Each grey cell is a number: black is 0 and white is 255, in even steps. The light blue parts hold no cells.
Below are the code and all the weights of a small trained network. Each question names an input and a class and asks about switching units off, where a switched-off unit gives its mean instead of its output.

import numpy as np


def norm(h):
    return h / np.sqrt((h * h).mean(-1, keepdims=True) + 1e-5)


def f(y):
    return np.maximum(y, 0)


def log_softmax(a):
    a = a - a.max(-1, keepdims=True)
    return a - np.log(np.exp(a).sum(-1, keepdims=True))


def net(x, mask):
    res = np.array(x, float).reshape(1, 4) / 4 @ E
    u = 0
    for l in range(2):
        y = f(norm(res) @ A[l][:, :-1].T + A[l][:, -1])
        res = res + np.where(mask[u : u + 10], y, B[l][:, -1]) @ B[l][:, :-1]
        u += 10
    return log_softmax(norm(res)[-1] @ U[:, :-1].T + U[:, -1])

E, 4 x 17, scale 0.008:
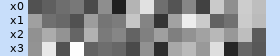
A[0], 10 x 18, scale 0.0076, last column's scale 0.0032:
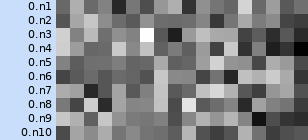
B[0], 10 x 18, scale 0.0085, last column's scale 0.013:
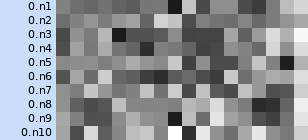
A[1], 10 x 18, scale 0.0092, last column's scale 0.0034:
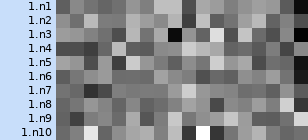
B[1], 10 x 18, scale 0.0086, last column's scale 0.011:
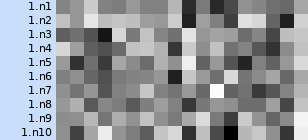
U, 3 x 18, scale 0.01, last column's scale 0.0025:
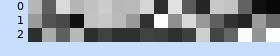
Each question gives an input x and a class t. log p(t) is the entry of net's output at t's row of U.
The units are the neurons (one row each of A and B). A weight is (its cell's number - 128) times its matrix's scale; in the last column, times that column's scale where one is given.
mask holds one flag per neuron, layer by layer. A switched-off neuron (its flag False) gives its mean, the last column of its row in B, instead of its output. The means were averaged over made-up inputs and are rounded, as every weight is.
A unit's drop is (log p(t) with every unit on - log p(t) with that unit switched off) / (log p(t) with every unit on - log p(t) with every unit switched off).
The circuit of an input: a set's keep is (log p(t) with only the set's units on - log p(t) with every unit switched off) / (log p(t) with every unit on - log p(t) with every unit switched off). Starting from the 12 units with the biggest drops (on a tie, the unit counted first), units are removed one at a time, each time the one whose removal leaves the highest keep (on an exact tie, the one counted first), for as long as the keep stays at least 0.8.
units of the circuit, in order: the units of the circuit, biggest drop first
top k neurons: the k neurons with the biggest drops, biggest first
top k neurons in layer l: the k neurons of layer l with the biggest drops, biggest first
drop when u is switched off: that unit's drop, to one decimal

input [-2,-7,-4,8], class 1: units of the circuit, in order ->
[0.n9]
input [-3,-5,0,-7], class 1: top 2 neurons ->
[0.n8, 0.n7]
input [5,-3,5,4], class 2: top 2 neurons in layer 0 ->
[0.n8, 0.n1]
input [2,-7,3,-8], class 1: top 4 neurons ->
[0.n8, 0.n7, 0.n5, 1.n4]
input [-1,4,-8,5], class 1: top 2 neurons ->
[0.n9, 0.n10]
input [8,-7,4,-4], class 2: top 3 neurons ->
[0.n6, 0.n7, 0.n5]
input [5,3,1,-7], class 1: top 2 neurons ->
[0.n8, 0.n3]
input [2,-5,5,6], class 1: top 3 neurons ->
[0.n1, 0.n9, 0.n7]
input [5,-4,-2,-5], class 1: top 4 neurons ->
[0.n8, 0.n3, 0.n7, 0.n4]
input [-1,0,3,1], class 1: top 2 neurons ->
[0.n9, 0.n6]
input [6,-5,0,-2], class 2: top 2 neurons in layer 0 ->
[0.n6, 0.n7]
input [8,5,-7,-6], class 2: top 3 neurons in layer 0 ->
[0.n6, 0.n9, 0.n10]
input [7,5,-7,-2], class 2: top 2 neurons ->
[0.n6, 0.n10]
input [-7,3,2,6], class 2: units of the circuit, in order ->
[0.n3]
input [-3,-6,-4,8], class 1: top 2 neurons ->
[0.n9, 0.n7]
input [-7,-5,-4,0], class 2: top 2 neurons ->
[0.n3, 0.n4]
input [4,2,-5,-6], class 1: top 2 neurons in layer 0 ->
[0.n8, 0.n3]
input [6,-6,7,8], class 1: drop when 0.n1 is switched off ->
1.3
